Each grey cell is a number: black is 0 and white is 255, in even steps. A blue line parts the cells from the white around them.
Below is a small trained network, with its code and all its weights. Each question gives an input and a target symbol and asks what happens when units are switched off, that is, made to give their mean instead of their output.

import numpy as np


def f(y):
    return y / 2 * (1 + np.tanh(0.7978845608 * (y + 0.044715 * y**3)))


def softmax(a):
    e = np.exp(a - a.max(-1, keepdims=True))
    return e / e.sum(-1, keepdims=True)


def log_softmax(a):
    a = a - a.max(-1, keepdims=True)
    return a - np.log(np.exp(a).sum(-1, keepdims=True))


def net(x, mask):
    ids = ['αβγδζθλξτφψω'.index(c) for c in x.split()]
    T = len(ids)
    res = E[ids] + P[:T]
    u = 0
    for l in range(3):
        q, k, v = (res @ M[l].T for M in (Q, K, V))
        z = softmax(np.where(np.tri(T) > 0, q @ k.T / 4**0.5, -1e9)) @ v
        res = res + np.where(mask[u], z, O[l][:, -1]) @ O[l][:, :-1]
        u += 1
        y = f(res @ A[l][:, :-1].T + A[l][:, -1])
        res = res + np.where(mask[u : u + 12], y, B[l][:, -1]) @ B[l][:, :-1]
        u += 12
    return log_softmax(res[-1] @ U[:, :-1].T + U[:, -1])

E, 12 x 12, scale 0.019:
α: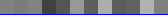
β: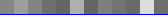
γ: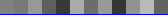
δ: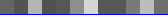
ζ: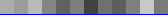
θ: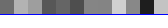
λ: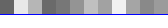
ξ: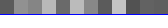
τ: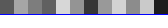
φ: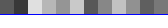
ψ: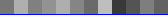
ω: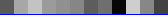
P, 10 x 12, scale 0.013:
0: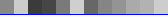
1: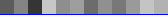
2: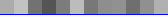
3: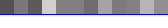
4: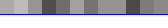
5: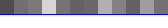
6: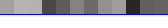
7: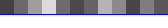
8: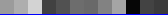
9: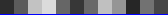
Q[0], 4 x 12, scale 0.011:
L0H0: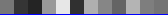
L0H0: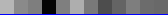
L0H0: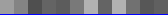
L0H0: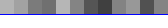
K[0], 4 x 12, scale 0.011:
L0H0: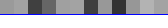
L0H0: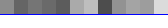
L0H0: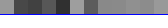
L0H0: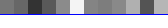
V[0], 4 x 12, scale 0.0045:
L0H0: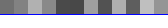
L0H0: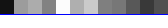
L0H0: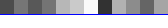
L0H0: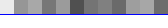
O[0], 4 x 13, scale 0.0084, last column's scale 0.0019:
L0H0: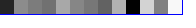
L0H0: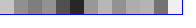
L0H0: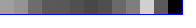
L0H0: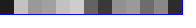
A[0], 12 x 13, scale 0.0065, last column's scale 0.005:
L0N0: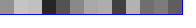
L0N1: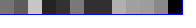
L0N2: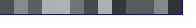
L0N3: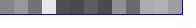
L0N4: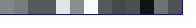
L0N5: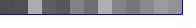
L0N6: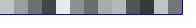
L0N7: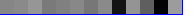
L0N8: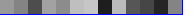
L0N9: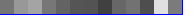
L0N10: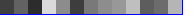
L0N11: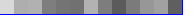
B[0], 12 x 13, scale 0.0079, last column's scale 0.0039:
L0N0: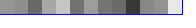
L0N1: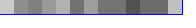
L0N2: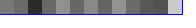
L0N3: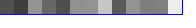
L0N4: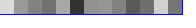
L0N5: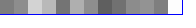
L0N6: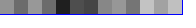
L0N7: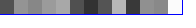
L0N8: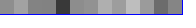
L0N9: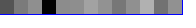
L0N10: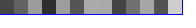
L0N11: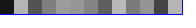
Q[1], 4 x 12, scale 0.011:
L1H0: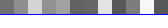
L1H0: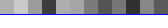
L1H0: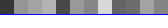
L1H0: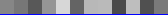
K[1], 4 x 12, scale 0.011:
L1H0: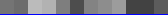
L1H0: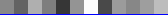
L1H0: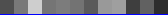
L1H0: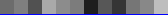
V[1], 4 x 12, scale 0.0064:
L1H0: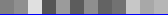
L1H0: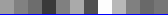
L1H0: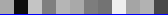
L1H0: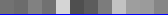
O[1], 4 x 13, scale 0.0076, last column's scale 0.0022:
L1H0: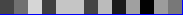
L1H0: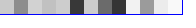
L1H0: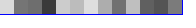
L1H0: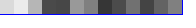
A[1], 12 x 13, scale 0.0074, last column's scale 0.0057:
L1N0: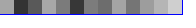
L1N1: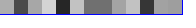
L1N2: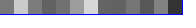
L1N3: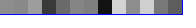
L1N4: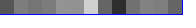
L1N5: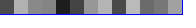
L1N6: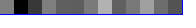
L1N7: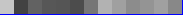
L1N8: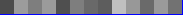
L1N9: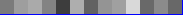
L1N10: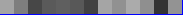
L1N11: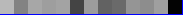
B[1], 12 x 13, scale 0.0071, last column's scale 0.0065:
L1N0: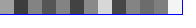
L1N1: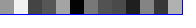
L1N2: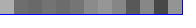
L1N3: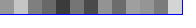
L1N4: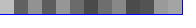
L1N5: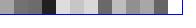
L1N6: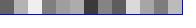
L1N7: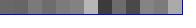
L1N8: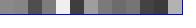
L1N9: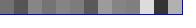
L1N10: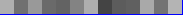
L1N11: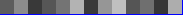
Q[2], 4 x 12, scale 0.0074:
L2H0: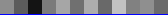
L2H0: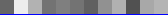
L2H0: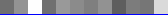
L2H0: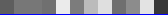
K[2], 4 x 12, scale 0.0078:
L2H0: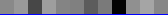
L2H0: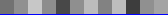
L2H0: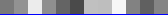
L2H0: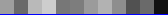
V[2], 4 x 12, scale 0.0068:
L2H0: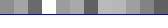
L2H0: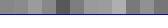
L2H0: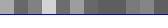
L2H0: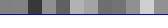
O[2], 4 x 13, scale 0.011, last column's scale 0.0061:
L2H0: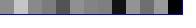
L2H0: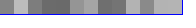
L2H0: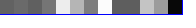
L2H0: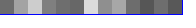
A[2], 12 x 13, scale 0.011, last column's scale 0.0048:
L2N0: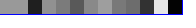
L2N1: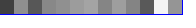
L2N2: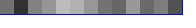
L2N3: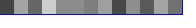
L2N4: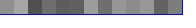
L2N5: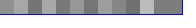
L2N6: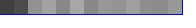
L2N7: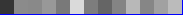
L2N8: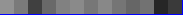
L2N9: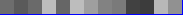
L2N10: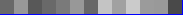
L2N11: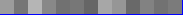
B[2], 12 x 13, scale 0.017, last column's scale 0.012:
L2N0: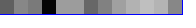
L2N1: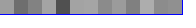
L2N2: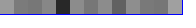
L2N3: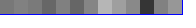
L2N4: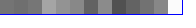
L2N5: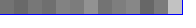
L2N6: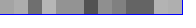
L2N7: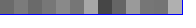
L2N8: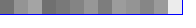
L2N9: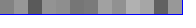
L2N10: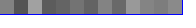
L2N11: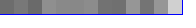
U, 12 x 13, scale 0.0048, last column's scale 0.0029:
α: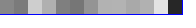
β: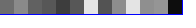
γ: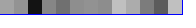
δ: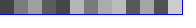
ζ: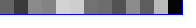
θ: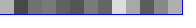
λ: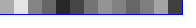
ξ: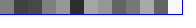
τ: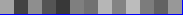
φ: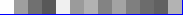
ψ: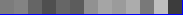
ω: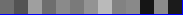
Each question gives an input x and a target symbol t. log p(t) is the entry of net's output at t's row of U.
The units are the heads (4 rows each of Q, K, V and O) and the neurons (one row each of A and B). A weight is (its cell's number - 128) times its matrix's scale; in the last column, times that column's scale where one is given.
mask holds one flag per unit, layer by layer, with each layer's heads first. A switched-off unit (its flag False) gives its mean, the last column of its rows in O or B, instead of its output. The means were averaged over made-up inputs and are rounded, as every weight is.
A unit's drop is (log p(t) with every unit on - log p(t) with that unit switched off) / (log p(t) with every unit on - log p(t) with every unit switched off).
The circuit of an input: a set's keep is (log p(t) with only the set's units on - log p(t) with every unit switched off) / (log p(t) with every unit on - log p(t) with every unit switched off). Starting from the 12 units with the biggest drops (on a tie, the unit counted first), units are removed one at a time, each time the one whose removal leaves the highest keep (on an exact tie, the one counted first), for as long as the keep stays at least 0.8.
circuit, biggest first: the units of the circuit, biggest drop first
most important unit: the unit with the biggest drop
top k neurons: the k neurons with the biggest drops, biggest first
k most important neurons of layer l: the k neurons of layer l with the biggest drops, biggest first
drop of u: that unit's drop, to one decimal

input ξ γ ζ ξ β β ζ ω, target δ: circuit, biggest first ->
[L1H0 L0N7]
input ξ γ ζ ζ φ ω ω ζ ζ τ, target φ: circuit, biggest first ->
[L1H0]
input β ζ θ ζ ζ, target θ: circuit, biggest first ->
[L2H0 L0N9]
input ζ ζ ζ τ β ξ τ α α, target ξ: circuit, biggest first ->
[L1H0 L0H0 L2N4]
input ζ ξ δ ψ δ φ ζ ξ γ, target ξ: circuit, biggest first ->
[L1H0 L0H0 L2N4]
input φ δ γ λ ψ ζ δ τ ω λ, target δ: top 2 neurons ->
[L0N7 L1N8]
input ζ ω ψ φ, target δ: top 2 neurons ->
[L0N7 L1N1]
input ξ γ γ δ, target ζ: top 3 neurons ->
[L1N6 L2N6 L2N7]
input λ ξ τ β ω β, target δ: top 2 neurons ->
[L0N7 L0N0]
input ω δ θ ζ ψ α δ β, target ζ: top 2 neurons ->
[L1N6 L2N6]
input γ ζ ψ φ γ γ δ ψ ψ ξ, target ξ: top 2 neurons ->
[L0N7 L2N4]
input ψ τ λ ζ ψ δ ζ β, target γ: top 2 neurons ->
[L2N9 L2N6]
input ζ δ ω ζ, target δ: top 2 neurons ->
[L0N7 L0N0]
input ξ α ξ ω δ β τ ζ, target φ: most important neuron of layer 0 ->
[L0N1]
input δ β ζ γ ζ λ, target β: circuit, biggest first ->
[L2H0 L2N7 L1N1]
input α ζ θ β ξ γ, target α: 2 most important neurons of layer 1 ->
[L1N6 L1N0]
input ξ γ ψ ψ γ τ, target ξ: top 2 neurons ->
[L0N7 L0N2]
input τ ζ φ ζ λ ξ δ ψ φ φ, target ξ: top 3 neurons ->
[L0N7 L1N1 L0N2]
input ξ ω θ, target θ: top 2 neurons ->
[L0N9 L0N6]
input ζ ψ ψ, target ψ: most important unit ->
L2N0
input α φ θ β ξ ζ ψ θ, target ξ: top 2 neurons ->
[L0N7 L1N8]
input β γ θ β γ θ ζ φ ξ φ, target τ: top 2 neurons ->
[L2N2 L0N10]
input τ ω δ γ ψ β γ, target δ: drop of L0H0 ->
0.2
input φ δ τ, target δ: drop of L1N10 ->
0.1
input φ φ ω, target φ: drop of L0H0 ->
0.1
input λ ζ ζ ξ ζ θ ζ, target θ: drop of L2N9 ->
0.0
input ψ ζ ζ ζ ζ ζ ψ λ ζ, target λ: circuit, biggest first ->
[L2H0]
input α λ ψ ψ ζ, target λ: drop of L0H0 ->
0.2
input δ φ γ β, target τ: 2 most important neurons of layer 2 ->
[L2N2 L2N10]
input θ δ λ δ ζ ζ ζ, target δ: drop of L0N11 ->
0.1
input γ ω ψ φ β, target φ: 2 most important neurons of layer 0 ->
[L0N0 L0N10]
